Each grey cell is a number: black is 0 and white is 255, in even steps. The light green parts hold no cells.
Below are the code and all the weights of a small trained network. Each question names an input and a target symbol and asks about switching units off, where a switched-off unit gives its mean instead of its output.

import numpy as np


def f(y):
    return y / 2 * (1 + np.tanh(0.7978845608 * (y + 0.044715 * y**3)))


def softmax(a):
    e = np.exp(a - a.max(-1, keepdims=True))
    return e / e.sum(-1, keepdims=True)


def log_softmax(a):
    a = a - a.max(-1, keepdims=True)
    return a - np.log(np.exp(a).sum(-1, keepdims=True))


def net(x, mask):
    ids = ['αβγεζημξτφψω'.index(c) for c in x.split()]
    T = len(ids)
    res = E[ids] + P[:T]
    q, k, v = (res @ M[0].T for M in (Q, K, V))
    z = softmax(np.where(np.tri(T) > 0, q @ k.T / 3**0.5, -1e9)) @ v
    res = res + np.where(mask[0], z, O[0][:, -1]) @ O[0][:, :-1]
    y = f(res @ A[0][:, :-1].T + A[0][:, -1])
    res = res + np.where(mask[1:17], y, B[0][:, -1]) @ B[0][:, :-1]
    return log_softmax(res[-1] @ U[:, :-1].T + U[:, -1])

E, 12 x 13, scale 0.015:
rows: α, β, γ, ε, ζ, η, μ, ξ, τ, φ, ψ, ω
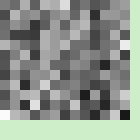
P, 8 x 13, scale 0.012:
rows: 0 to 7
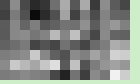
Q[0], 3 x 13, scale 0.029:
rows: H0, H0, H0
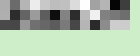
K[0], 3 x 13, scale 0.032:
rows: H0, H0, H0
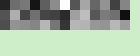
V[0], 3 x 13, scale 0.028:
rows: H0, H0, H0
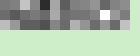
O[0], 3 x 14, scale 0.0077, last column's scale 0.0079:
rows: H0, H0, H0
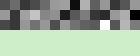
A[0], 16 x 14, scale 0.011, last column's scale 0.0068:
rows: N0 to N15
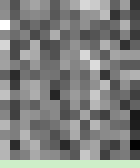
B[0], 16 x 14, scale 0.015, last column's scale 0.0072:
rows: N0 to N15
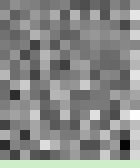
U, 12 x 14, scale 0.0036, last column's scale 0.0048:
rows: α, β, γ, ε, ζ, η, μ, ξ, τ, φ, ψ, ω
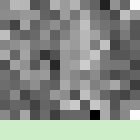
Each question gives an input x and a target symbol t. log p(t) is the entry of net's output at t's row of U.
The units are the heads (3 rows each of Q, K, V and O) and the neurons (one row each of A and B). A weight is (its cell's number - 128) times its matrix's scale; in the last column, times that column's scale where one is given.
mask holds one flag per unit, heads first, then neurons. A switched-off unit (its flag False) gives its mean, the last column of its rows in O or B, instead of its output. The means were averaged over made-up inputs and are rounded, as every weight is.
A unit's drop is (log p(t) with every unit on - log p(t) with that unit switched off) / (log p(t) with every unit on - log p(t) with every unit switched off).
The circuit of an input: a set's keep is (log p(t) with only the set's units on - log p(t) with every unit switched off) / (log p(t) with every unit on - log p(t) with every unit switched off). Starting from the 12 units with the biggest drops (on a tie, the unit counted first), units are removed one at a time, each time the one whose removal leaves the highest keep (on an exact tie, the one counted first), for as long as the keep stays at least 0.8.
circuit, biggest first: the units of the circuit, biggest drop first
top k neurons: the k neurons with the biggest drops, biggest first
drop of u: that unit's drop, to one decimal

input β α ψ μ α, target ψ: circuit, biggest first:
[H0; N1]
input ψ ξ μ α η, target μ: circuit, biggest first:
[H0; N12]
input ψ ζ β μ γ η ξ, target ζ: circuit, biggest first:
[H0; N13; N8]
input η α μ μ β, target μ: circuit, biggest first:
[H0; N12; N6]
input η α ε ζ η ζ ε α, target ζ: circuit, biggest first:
[H0; N8; N13]
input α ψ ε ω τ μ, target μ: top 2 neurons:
[N6; N12]
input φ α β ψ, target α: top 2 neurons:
[N11; N3]
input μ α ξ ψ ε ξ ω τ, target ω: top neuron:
[N11]
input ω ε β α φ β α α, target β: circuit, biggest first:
[N11; H0]
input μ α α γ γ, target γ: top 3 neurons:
[N1; N8; N3]
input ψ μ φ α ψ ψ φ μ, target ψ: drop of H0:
1.2
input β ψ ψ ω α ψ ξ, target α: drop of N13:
0.1
